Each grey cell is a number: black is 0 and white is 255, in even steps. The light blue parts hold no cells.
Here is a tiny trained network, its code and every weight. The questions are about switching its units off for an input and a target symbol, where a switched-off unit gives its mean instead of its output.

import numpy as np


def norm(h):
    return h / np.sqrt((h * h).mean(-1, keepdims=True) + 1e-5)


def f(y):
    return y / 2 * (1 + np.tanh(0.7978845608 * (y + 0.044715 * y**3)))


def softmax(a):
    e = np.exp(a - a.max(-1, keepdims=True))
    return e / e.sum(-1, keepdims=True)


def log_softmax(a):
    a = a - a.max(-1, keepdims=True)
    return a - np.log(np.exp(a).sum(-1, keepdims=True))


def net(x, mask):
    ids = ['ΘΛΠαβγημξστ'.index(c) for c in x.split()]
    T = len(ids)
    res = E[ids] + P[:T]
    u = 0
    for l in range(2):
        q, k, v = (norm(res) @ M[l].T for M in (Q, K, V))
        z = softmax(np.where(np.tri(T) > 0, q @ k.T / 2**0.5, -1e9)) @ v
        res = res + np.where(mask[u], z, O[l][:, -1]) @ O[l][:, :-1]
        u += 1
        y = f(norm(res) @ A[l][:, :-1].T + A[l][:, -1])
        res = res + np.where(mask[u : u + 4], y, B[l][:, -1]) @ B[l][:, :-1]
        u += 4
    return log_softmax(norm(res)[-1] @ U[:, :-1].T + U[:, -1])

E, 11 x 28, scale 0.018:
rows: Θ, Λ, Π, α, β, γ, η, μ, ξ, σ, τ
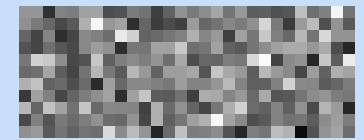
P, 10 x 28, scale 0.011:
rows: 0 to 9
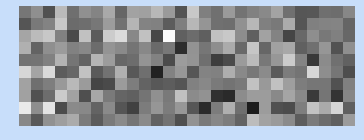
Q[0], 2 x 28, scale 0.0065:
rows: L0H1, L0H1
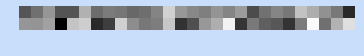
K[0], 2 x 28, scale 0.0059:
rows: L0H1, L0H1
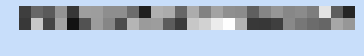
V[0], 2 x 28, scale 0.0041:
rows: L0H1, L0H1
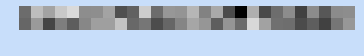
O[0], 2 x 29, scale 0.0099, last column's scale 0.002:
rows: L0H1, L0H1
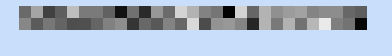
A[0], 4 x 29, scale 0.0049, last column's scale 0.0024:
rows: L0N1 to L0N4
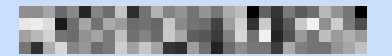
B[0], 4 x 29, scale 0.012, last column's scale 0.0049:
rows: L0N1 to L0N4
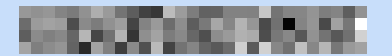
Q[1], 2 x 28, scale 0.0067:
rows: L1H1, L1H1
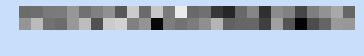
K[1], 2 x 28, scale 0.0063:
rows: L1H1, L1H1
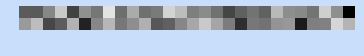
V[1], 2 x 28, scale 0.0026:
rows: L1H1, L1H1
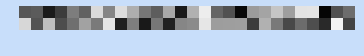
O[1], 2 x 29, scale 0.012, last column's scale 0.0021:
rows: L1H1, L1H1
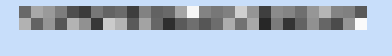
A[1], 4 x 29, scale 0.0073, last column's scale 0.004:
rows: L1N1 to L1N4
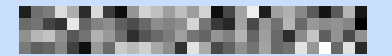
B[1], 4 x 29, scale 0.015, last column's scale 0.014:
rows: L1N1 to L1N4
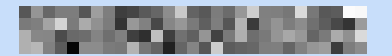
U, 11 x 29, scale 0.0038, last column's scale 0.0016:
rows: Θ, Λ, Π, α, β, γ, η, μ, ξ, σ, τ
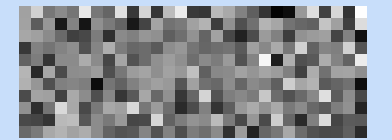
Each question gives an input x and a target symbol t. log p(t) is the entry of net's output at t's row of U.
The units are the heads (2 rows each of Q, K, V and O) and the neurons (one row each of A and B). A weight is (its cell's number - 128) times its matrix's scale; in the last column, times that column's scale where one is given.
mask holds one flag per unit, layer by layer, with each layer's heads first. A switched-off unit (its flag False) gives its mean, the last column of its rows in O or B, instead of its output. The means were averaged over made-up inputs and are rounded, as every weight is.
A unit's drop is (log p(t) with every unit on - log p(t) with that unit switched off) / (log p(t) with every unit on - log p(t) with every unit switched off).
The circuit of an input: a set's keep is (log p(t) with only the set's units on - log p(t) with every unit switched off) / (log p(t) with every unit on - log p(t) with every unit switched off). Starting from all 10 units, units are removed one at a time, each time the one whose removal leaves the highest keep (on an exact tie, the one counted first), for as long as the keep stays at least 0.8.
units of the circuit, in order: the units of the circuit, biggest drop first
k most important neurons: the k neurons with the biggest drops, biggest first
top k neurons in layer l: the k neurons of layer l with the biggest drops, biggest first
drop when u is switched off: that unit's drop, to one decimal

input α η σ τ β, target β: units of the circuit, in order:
(L0N3 L1H1 L0H1 L1N1)
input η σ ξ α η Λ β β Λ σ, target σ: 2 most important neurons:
(L1N1 L0N4)
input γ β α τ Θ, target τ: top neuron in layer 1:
(L1N2)
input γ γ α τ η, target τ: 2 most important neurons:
(L1N2 L1N1)
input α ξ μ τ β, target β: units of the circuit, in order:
(L1H1 L0N3 L0H1 L1N1)
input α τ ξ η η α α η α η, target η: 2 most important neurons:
(L1N1 L1N3)
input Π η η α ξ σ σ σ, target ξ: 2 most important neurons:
(L0N4 L1N1)
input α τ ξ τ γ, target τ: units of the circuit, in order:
(L0H1 L1N2)
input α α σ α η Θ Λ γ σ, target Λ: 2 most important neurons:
(L1N3 L0N1)
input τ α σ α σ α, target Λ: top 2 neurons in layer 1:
(L1N3 L1N1)
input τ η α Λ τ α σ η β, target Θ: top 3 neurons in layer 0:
(L0N3 L0N2 L0N4)
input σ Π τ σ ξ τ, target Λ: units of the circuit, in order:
(L0H1 L1N3)
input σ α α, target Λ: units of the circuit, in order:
(L1N1 L1N3)
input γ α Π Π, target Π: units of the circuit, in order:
(L1N4)
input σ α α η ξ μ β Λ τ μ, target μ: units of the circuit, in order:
(L1N1 L0N2 L1N3)
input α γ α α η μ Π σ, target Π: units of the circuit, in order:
(L0H1 L1N4 L0N4)
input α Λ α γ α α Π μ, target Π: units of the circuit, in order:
(L0H1 L1N4 L0N4)
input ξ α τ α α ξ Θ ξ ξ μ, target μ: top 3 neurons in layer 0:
(L0N2 L0N4 L0N3)
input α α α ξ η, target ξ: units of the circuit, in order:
(L0H1 L0N4 L1H1 L1N1)
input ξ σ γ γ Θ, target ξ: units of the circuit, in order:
(L1H1 L0N4 L0H1 L1N1)
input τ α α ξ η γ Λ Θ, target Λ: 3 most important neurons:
(L1N3 L0N1 L1N1)
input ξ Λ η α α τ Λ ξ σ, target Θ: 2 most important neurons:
(L1N3 L1N1)
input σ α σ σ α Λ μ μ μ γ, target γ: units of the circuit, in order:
(L1N1 L0N2 L1N3)
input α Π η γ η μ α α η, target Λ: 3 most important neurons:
(L1N3 L0N1 L1N1)
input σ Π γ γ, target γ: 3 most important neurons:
(L1N1 L1N3 L0N2)
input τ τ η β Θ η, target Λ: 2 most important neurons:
(L1N3 L0N2)
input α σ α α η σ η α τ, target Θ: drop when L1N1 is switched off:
0.2
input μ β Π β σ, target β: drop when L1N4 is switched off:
0.0
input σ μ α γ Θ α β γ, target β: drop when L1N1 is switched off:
0.2
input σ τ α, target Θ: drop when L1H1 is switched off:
0.1
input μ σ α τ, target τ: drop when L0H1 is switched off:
1.0
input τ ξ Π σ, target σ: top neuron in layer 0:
(L0N2)
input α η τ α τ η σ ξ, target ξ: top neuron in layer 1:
(L1N1)
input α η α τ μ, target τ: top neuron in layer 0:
(L0N2)
